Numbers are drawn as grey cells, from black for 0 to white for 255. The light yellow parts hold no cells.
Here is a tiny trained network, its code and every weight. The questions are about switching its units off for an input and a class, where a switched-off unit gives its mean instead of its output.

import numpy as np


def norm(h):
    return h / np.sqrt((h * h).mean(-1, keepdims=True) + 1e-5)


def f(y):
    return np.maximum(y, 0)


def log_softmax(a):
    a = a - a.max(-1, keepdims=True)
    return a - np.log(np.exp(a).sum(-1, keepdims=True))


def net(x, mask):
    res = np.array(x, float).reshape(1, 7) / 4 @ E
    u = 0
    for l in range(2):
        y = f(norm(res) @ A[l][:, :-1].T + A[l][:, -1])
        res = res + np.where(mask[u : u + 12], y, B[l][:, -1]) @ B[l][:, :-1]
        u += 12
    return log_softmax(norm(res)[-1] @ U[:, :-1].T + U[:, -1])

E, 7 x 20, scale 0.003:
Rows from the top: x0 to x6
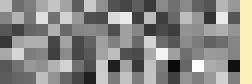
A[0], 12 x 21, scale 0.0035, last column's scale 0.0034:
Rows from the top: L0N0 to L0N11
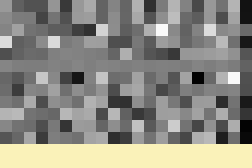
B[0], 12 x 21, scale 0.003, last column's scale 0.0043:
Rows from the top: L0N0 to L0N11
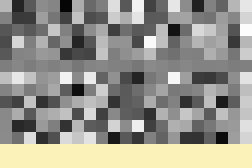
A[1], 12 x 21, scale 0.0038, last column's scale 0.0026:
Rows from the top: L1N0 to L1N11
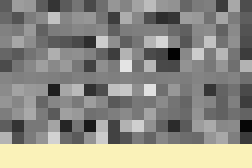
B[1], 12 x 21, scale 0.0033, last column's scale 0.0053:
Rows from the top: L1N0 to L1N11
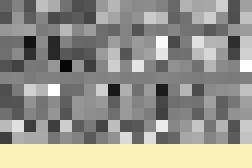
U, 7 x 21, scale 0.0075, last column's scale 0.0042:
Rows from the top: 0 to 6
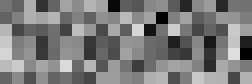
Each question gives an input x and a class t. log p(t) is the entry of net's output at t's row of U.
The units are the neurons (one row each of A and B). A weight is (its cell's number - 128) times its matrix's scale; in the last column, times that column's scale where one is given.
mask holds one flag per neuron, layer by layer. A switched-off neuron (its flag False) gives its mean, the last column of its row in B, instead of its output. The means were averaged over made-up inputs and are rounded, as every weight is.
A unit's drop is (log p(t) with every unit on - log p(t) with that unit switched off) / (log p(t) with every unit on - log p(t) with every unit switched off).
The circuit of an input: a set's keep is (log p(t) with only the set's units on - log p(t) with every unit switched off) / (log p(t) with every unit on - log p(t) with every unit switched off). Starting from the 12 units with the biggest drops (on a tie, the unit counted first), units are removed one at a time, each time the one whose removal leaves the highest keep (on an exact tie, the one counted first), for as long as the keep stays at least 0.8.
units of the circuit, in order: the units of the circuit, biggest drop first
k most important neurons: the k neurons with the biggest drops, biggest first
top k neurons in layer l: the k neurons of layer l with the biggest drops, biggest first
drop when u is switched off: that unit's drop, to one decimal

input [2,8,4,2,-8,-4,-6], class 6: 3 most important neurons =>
[L1N1 L0N6 L1N4]
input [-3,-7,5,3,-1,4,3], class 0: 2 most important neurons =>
[L0N11 L0N8]
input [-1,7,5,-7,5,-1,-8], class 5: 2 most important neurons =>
[L0N9 L1N5]
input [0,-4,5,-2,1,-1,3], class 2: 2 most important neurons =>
[L0N0 L0N6]
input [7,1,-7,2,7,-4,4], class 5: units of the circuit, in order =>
[L0N6 L1N5]
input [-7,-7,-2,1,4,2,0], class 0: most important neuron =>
[L0N11]
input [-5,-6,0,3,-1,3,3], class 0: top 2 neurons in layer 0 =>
[L0N11 L0N8]
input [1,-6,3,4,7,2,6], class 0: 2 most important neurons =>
[L0N6 L0N11]
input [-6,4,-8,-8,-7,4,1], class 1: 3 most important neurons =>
[L0N2 L1N7 L1N3]
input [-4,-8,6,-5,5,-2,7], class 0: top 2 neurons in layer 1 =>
[L1N5 L1N4]
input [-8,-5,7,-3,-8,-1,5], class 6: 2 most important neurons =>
[L1N10 L0N7]
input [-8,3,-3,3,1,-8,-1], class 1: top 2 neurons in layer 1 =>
[L1N7 L1N0]
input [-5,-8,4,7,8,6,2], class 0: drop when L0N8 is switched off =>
0.2
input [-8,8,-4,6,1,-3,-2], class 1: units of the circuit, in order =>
[L1N7]
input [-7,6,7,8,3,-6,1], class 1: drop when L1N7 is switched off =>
0.1
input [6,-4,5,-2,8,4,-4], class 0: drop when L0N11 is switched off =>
0.2
